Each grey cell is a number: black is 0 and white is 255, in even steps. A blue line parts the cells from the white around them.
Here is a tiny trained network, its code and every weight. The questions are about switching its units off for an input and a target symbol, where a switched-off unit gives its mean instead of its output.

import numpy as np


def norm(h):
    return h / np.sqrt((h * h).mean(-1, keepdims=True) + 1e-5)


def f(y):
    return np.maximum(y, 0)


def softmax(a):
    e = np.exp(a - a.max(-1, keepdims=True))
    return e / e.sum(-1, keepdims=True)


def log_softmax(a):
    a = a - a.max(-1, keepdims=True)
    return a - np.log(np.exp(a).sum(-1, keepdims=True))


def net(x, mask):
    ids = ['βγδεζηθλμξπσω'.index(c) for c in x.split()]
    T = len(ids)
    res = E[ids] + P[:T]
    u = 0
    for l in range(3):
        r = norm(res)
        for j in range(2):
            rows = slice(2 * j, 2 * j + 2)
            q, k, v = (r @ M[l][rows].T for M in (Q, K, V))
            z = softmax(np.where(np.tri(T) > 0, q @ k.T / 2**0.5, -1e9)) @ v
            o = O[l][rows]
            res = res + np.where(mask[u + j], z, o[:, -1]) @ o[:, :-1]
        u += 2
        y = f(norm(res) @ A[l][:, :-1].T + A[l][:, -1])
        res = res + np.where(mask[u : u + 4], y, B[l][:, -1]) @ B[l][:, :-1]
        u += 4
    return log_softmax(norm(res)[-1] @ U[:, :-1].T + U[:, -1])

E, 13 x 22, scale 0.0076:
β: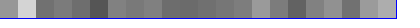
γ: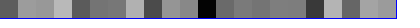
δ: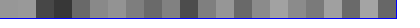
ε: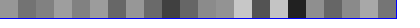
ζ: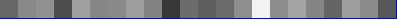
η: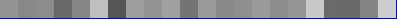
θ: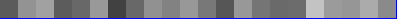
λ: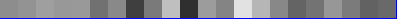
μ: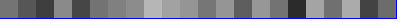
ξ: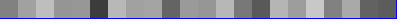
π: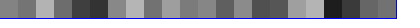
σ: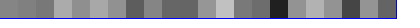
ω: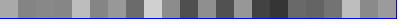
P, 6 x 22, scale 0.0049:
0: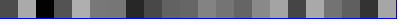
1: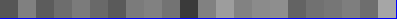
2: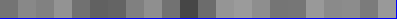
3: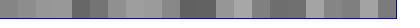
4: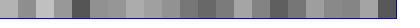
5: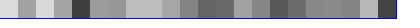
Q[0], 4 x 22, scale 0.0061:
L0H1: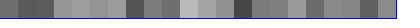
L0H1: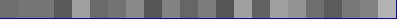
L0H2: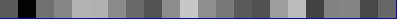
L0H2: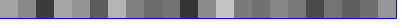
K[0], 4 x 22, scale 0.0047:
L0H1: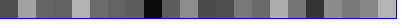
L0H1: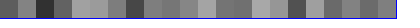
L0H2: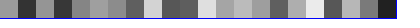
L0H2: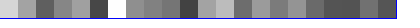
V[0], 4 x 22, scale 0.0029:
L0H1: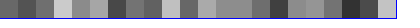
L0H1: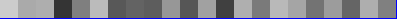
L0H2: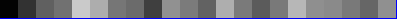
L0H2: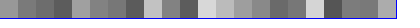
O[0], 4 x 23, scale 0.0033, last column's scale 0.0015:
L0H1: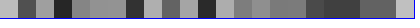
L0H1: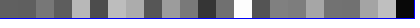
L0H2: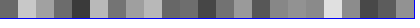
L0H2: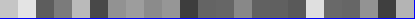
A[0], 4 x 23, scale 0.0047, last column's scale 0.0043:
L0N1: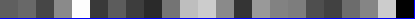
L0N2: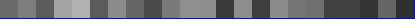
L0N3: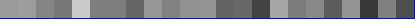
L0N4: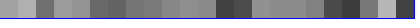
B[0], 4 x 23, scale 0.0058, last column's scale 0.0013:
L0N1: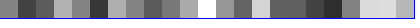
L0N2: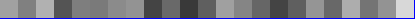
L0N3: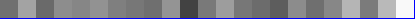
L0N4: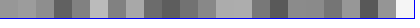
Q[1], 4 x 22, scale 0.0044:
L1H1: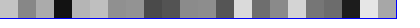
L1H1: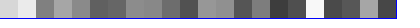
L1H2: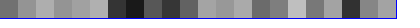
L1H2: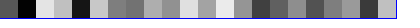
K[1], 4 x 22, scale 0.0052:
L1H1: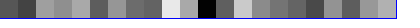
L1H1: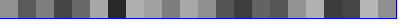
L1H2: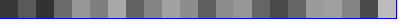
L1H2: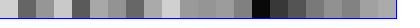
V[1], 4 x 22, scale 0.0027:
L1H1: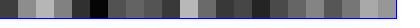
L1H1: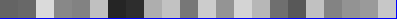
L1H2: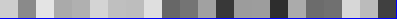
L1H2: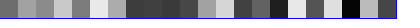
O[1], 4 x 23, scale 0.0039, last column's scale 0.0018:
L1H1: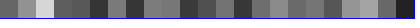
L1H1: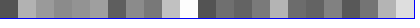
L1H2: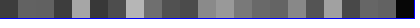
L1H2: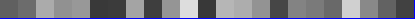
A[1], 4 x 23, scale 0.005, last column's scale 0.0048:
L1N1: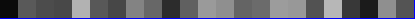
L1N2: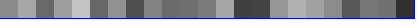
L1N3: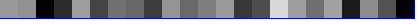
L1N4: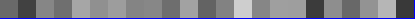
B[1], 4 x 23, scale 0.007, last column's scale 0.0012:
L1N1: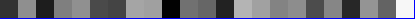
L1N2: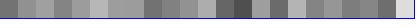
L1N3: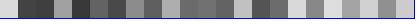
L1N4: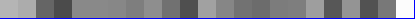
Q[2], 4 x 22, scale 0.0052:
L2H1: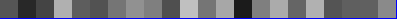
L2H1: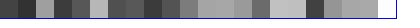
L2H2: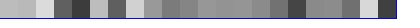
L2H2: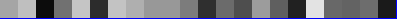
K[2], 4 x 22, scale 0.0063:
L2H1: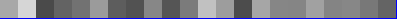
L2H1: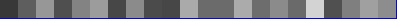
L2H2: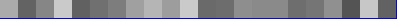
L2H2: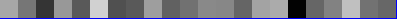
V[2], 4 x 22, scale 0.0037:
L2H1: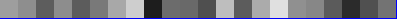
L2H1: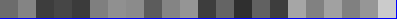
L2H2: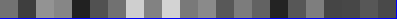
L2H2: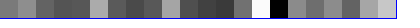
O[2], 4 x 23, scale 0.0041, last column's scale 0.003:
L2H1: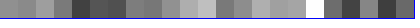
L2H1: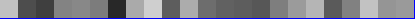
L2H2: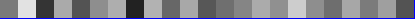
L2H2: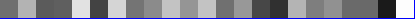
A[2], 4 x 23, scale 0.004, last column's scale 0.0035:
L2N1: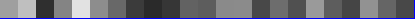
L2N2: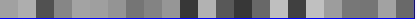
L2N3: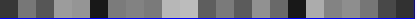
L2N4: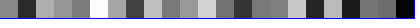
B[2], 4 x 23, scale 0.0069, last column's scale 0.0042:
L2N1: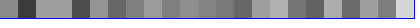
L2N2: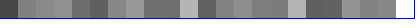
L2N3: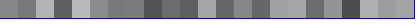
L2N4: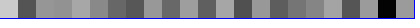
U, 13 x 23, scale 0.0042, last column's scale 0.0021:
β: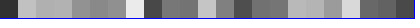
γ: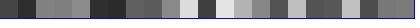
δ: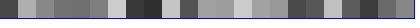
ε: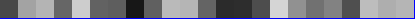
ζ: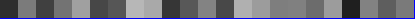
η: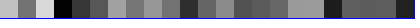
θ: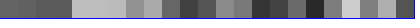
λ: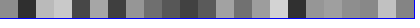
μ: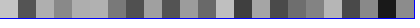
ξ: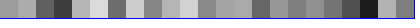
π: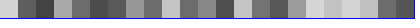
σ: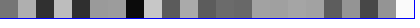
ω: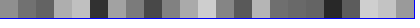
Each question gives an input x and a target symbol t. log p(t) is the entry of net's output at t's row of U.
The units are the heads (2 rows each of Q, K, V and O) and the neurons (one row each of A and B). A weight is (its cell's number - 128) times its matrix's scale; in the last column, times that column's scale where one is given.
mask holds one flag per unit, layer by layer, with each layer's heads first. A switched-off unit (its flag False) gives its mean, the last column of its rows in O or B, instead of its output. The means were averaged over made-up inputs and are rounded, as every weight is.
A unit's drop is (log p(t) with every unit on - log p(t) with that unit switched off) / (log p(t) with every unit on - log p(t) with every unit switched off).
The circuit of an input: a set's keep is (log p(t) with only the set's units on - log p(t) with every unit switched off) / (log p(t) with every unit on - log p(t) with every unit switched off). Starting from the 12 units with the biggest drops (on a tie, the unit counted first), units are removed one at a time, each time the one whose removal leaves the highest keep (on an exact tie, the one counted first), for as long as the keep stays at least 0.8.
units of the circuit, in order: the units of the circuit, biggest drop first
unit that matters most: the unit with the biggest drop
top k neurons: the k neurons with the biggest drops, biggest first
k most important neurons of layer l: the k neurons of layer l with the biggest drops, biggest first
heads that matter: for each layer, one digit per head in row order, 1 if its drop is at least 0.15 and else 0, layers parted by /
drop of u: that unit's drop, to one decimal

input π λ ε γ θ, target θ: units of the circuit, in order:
[L0H2 L2H1]
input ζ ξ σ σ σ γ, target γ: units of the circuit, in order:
[L1H2 L0H2]
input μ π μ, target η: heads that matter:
10 / 10 / 00
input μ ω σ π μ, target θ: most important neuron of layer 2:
[L2N3]
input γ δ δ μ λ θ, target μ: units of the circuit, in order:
[L0H2 L2N4]
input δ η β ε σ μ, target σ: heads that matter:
11 / 00 / 01
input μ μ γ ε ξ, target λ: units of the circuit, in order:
[L2H2 L0H2]
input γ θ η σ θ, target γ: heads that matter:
01 / 01 / 00
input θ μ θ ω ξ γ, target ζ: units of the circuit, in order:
[L1H2 L1N1 L0H2]
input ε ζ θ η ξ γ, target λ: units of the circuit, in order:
[L0H2 L2H2]
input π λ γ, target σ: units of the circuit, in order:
[L0H2 L2H2]
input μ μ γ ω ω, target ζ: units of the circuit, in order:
[L1H2 L0H2 L1N1]
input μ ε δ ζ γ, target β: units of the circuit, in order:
[L0H1 L0H2 L1N4 L2H2]
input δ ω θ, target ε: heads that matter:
00 / 10 / 00
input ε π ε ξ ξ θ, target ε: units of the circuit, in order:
[L1H1 L0H2]
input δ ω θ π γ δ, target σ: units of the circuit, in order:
[L2H2 L0H2]
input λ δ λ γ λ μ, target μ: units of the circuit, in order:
[L0H2 L2N4 L1H2]
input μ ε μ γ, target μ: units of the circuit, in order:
[L2N4 L0H2 L0H1]
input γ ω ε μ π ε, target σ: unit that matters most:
L2H2
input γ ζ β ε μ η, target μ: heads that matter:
01 / 00 / 00
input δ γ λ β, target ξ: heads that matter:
01 / 10 / 00
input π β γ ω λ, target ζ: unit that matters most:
L1H2
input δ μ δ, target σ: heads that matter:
01 / 01 / 00
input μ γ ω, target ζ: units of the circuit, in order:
[L0H2 L1H2 L1N1]
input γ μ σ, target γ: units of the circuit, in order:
[L0H2 L1H2]
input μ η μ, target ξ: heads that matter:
00 / 10 / 00
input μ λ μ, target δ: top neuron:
[L2N3]
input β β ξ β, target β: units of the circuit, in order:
[L0H1 L2N2]
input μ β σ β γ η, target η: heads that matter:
11 / 10 / 00
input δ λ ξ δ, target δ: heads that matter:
00 / 01 / 10
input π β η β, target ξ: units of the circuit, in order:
[L1H1 L0N2]
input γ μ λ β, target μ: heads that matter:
11 / 00 / 01
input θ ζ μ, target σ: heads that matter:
10 / 00 / 01
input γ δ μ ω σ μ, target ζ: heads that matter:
01 / 01 / 00
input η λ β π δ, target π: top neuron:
[L1N3]
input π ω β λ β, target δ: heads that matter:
00 / 00 / 10
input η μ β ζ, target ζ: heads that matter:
00 / 01 / 00
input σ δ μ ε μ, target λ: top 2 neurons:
[L2N3 L1N3]
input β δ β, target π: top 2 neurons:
[L0N4 L2N1]
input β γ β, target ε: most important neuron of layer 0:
[L0N1]
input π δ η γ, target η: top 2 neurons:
[L1N4 L2N2]
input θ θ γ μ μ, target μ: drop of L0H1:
0.0
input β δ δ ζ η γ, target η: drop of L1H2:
0.1
